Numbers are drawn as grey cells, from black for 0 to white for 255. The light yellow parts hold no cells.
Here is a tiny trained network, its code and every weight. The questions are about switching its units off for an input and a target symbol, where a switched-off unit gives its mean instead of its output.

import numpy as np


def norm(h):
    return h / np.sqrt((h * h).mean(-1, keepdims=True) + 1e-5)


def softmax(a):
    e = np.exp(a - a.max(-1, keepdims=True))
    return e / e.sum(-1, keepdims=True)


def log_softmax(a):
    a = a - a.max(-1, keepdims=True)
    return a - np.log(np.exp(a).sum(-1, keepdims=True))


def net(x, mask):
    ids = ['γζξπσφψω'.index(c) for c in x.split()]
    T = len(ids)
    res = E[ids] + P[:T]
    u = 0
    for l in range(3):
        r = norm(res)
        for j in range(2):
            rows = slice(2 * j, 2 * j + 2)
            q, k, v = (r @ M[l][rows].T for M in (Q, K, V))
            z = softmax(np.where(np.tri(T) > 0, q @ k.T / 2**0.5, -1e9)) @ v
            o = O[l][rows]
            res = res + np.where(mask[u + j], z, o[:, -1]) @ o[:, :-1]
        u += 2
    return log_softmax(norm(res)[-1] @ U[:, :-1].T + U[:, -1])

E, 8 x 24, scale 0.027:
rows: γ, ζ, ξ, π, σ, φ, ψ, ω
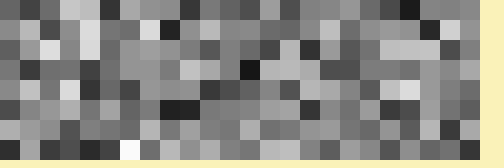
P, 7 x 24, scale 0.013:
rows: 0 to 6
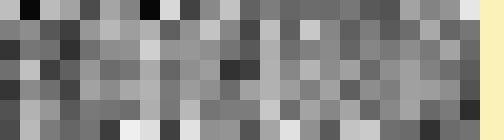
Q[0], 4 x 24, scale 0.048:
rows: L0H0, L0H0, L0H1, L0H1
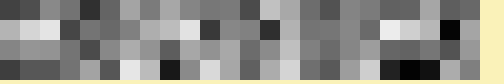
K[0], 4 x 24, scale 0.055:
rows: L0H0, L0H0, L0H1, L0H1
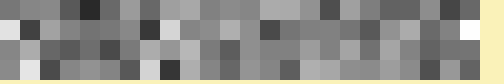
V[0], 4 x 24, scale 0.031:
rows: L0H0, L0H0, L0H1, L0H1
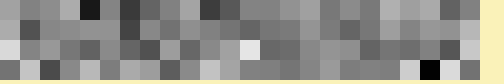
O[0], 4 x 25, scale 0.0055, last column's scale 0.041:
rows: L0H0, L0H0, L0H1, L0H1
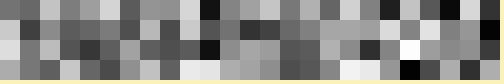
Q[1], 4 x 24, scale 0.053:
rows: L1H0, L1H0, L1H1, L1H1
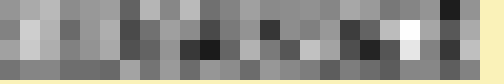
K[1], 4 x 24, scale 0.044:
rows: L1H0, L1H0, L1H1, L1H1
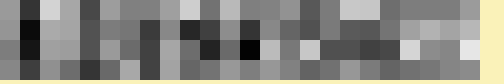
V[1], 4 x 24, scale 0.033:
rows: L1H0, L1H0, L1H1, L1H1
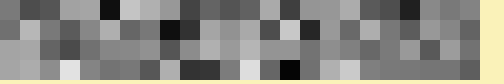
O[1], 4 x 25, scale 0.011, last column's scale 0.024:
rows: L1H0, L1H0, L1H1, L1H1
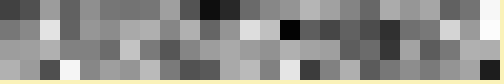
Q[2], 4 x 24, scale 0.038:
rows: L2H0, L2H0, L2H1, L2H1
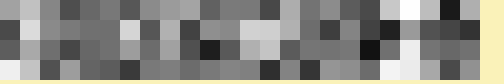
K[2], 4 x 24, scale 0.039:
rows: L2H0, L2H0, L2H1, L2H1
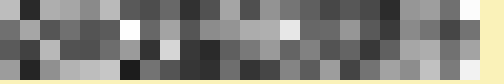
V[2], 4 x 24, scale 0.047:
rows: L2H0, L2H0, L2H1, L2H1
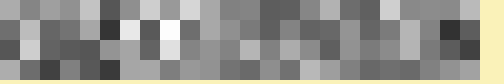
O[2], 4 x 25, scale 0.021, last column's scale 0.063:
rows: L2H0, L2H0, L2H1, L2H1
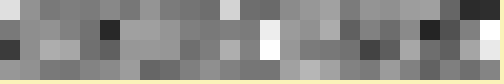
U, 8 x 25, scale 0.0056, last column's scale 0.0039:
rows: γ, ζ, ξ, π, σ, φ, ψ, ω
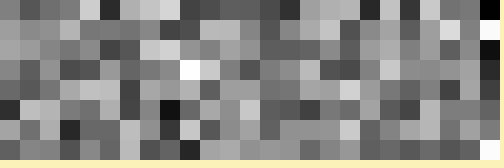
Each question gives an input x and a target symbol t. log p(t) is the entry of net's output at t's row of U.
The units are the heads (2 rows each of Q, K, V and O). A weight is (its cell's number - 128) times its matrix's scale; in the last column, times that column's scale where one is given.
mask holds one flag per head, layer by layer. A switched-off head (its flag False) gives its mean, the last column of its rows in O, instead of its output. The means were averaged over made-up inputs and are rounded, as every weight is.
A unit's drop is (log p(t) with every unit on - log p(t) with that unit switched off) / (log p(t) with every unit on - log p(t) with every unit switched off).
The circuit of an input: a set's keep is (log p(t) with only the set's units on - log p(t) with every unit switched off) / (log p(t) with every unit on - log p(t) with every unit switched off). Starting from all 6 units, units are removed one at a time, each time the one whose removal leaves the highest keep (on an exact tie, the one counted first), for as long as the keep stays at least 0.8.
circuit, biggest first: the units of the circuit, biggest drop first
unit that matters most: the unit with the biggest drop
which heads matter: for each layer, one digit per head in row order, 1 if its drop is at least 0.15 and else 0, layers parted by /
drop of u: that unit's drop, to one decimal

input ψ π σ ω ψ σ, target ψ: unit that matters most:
L0H1
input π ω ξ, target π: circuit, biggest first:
L0H0, L0H1, L1H0, L1H1
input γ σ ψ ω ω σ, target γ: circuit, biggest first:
L0H1, L0H0, L2H1, L1H1
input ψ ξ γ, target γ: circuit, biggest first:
L1H0, L2H1, L0H0
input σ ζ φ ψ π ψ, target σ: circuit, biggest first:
L0H0, L2H0
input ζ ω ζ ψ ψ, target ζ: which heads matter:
11 / 00 / 10
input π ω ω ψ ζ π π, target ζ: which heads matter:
01 / 00 / 10
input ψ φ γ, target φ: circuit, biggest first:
L1H0, L2H0, L2H1
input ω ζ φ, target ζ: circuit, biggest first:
L0H1, L2H0
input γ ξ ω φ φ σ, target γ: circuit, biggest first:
L0H0, L0H1, L2H1, L1H1
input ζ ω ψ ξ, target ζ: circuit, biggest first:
L0H0, L2H0
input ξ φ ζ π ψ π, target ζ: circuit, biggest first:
L2H0, L0H1
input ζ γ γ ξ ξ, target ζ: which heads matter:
01 / 00 / 00
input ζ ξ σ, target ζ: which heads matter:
10 / 00 / 00
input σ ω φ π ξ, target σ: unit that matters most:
L0H0
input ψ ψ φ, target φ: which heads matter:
10 / 10 / 11
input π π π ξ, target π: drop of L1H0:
0.3
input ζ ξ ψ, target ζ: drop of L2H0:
0.1
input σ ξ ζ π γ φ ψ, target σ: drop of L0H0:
0.6
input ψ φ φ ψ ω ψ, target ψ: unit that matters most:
L0H1
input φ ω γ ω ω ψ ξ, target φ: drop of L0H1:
1.1
